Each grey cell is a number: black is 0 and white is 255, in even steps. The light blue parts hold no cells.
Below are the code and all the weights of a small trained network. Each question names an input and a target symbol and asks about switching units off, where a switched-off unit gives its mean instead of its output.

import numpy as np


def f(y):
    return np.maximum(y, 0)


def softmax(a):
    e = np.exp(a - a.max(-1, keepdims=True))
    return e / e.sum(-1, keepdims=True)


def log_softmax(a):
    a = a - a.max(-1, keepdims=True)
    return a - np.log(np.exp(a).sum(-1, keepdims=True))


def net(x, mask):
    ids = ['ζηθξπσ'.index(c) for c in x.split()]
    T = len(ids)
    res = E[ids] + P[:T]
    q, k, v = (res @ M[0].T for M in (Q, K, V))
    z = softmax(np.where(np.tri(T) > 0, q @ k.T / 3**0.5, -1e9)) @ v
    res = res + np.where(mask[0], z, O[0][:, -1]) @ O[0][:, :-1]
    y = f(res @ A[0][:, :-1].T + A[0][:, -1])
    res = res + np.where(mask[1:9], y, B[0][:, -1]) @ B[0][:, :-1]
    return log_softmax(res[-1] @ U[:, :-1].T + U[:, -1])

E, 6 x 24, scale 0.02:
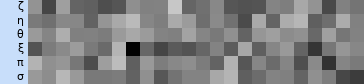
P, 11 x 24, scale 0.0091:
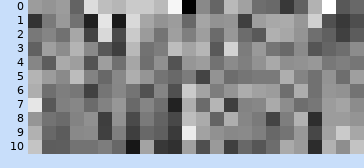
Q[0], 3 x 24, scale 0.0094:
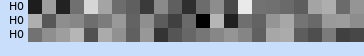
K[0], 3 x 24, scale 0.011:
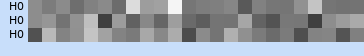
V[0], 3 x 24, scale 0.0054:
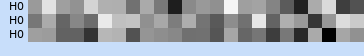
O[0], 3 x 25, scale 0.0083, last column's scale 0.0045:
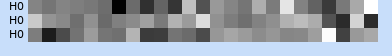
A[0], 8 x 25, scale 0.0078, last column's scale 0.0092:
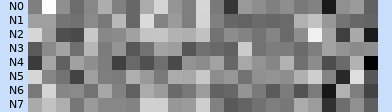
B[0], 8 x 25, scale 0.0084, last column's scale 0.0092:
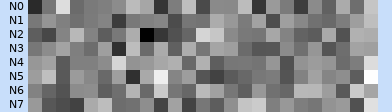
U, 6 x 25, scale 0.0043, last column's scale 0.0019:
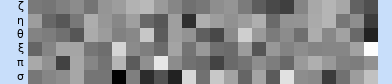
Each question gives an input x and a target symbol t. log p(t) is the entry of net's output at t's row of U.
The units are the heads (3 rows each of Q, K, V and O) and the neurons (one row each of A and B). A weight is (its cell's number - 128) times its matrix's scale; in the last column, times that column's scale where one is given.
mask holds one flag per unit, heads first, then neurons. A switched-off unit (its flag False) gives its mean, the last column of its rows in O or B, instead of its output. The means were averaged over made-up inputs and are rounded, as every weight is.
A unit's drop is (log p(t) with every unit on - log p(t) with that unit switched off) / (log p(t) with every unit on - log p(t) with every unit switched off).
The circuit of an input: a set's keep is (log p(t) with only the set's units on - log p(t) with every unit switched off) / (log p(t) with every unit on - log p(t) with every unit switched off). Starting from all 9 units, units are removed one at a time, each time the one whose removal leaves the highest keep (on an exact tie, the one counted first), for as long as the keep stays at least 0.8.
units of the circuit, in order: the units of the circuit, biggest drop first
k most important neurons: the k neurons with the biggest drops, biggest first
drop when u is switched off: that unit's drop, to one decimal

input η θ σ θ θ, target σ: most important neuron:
N5
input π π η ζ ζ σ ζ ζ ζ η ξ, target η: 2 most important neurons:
N4; N5
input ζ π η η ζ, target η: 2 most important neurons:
N2; N7
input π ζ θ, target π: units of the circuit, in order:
N5; H0
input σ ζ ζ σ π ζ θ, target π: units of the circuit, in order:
H0; N5
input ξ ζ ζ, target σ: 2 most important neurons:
N4; N5
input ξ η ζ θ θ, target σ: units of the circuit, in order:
H0; N4
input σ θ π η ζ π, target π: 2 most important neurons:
N5; N0
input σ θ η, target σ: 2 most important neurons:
N5; N7
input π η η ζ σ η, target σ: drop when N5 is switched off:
0.2
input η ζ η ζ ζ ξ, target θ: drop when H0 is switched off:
1.7
